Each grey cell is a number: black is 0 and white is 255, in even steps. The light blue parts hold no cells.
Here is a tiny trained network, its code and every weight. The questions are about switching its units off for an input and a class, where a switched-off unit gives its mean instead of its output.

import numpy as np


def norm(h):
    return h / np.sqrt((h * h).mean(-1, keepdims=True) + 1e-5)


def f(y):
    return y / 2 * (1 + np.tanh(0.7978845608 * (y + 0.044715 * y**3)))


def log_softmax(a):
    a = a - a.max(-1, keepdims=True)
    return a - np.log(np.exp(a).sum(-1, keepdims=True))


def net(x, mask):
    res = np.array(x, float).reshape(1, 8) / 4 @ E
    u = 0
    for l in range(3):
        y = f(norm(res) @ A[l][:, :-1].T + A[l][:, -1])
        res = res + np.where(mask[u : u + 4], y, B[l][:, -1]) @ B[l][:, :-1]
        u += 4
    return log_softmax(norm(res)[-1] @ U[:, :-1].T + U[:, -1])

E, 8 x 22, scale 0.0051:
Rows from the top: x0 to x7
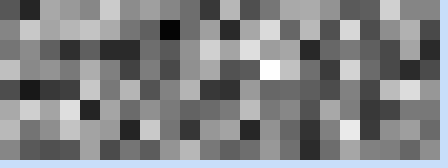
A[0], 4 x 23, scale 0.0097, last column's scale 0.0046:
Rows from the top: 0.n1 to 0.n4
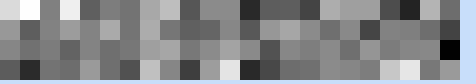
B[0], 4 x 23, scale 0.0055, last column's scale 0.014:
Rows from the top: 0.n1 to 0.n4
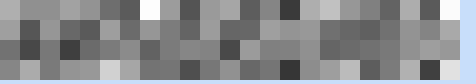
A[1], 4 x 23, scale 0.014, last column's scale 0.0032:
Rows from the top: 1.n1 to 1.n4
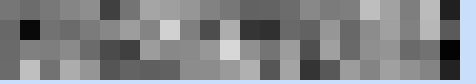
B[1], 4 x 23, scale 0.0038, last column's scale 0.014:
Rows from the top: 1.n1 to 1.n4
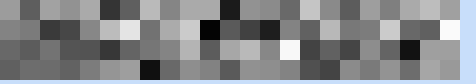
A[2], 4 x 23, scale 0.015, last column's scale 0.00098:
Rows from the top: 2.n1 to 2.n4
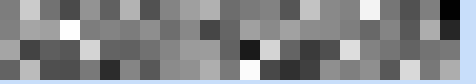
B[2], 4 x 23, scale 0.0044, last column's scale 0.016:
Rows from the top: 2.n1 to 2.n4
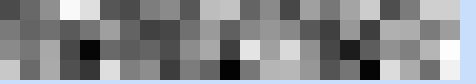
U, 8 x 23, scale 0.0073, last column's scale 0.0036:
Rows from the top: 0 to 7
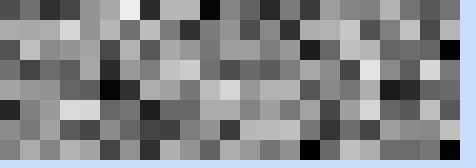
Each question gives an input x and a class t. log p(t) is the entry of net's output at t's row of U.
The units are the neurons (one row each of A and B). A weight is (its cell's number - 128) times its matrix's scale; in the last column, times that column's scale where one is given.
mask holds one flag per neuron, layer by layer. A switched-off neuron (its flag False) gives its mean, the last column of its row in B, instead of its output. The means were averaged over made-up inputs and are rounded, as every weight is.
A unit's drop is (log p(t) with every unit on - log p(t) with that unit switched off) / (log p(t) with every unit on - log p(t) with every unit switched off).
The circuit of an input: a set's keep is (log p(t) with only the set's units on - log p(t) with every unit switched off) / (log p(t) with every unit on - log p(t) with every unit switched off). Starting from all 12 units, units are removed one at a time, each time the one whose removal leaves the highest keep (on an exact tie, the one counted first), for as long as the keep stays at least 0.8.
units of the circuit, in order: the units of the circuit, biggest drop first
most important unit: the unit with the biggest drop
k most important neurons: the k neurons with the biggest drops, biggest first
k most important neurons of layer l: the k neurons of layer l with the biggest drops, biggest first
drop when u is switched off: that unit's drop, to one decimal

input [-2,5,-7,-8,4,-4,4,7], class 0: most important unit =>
0.n1
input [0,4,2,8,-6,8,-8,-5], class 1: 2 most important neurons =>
2.n3, 0.n1
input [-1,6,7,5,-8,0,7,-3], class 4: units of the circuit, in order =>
0.n4, 2.n4
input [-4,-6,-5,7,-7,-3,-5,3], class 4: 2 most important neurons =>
0.n1, 0.n4
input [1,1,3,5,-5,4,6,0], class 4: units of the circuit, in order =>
0.n4, 2.n4
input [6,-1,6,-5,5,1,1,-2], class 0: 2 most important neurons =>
0.n1, 2.n1
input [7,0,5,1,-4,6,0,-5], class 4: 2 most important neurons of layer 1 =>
1.n3, 1.n2
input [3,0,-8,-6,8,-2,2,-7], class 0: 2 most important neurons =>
1.n2, 0.n1
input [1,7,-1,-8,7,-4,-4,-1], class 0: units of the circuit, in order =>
2.n3, 0.n1
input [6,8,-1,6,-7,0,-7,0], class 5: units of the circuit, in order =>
2.n4, 2.n1
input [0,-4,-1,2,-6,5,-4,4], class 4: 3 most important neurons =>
0.n4, 1.n3, 2.n4
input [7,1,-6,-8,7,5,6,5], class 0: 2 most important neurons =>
1.n2, 0.n1
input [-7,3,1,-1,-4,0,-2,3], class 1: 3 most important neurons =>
0.n1, 2.n3, 2.n4
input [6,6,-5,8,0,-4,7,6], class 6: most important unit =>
2.n3
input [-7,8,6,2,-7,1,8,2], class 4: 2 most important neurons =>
0.n1, 0.n4
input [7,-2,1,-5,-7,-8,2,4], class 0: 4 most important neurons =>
0.n1, 1.n2, 0.n3, 2.n1
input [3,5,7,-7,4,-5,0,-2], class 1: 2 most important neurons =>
0.n4, 2.n3
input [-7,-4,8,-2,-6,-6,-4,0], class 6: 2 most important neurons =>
2.n4, 0.n1
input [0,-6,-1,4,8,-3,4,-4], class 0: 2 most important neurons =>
0.n1, 1.n2
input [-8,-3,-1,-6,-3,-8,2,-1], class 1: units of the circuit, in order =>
0.n4
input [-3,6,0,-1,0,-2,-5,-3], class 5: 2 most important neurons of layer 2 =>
2.n1, 2.n3
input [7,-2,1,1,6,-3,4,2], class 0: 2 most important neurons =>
0.n1, 1.n2
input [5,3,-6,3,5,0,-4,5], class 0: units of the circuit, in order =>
1.n2, 2.n4
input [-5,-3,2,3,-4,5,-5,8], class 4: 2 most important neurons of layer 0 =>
0.n1, 0.n4
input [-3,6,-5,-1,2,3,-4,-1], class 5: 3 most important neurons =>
2.n1, 2.n3, 0.n1
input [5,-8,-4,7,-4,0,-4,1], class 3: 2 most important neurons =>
0.n4, 1.n1
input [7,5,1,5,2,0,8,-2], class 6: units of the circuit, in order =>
2.n3
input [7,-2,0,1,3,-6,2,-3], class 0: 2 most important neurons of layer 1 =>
1.n2, 1.n1
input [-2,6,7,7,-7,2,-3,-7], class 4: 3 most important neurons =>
0.n4, 2.n4, 2.n3
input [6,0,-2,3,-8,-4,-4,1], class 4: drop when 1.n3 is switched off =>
0.2
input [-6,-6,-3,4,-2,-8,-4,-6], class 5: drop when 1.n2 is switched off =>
-0.1
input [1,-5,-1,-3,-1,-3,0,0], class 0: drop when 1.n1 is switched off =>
0.0
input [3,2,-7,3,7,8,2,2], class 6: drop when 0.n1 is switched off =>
0.1
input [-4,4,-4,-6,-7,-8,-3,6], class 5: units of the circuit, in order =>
2.n1
